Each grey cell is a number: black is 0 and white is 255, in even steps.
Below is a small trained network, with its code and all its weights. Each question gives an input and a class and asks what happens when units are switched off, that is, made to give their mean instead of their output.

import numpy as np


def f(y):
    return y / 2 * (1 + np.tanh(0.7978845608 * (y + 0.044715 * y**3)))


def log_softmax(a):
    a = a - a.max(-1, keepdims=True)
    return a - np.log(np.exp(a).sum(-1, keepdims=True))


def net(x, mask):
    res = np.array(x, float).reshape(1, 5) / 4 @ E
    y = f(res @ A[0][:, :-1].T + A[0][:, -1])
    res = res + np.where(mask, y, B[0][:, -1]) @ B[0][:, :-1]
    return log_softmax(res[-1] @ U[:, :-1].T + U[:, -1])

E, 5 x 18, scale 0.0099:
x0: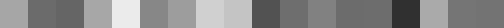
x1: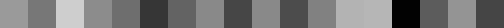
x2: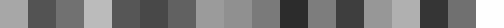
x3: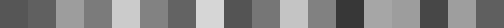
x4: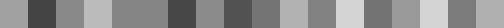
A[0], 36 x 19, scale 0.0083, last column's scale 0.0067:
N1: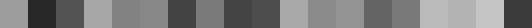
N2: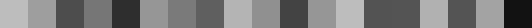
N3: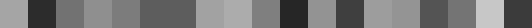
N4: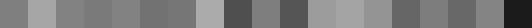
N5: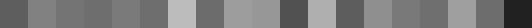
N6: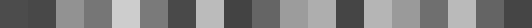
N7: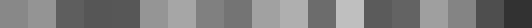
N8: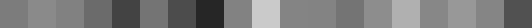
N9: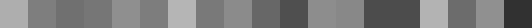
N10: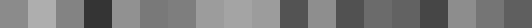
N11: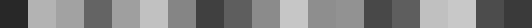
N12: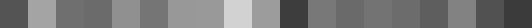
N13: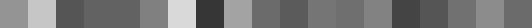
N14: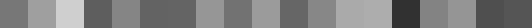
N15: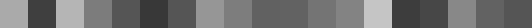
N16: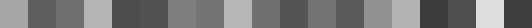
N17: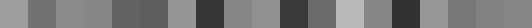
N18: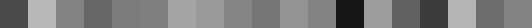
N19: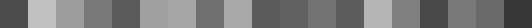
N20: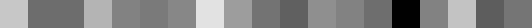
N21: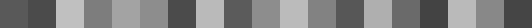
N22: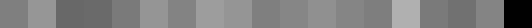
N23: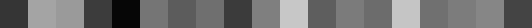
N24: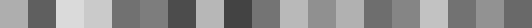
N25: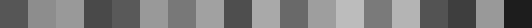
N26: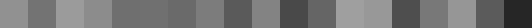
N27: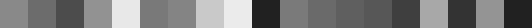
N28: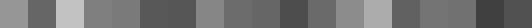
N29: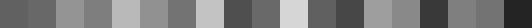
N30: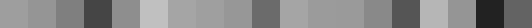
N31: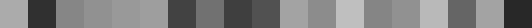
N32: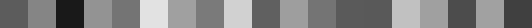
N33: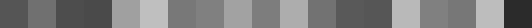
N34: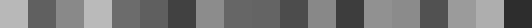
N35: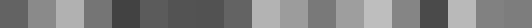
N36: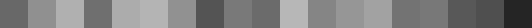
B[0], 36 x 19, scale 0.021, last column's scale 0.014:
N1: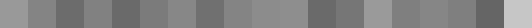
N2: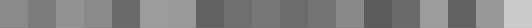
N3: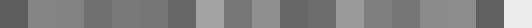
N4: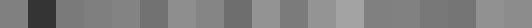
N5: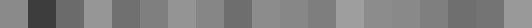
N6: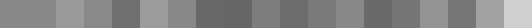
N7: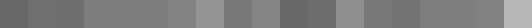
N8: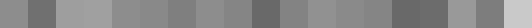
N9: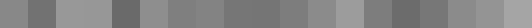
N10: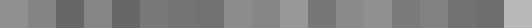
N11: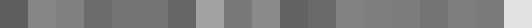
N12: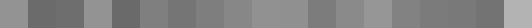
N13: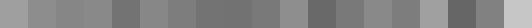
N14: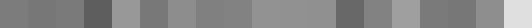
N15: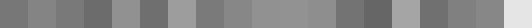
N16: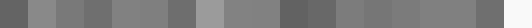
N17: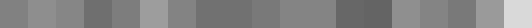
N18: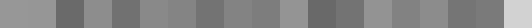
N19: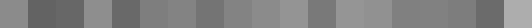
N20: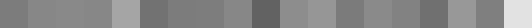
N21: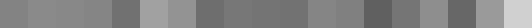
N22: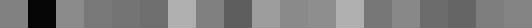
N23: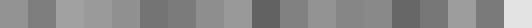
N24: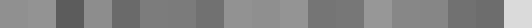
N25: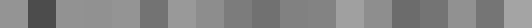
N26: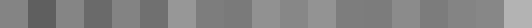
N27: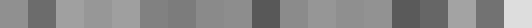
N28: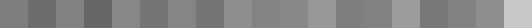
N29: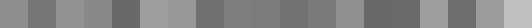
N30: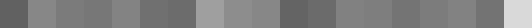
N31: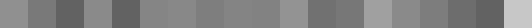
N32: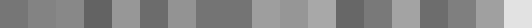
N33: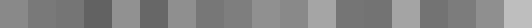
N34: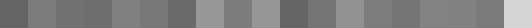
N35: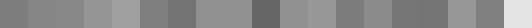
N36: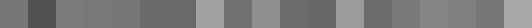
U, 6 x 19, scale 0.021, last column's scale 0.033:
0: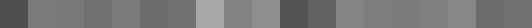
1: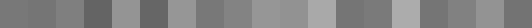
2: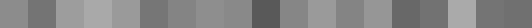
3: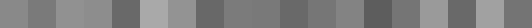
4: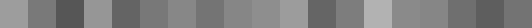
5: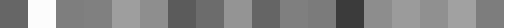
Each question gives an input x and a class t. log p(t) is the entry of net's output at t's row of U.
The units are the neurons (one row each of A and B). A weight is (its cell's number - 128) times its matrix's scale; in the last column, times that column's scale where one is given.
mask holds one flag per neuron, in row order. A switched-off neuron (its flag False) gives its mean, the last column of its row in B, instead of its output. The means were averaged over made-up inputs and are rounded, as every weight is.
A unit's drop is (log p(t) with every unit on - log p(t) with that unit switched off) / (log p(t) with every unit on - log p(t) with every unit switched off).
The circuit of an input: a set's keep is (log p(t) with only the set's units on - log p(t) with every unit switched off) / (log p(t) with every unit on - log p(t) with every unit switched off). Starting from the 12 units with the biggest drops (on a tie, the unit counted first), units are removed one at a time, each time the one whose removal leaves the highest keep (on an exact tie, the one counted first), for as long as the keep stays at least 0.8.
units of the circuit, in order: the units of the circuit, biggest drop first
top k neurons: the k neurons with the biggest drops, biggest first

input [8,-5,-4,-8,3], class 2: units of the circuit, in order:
[N27]
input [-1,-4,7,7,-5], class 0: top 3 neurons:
[N3 N16 N34]
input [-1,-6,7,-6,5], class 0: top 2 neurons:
[N16 N3]
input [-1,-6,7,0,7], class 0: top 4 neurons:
[N16 N3 N34 N18]
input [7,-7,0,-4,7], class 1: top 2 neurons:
[N32 N33]
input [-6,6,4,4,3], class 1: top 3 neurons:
[N15 N27 N28]
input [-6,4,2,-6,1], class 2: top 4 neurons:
[N35 N8 N23 N21]
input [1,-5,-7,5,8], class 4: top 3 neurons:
[N31 N24 N1]
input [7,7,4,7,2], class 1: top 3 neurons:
[N15 N20 N28]
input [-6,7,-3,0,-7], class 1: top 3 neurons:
[N14 N15 N28]
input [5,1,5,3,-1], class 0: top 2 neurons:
[N3 N34]
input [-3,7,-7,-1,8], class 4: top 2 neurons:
[N24 N31]
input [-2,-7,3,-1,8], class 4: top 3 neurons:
[N1 N31 N24]
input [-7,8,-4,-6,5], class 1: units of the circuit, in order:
[N14]
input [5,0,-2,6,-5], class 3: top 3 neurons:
[N29 N6 N21]
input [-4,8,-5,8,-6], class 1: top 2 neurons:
[N14 N15]
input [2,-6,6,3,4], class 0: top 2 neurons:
[N3 N16]
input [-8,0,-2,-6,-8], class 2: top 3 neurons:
[N23 N8 N35]
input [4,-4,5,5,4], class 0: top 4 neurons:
[N3 N2 N34 N16]
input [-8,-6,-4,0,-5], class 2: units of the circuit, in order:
[N23]
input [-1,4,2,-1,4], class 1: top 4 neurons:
[N18 N15 N13 N10]
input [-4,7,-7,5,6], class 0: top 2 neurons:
[N11 N36]
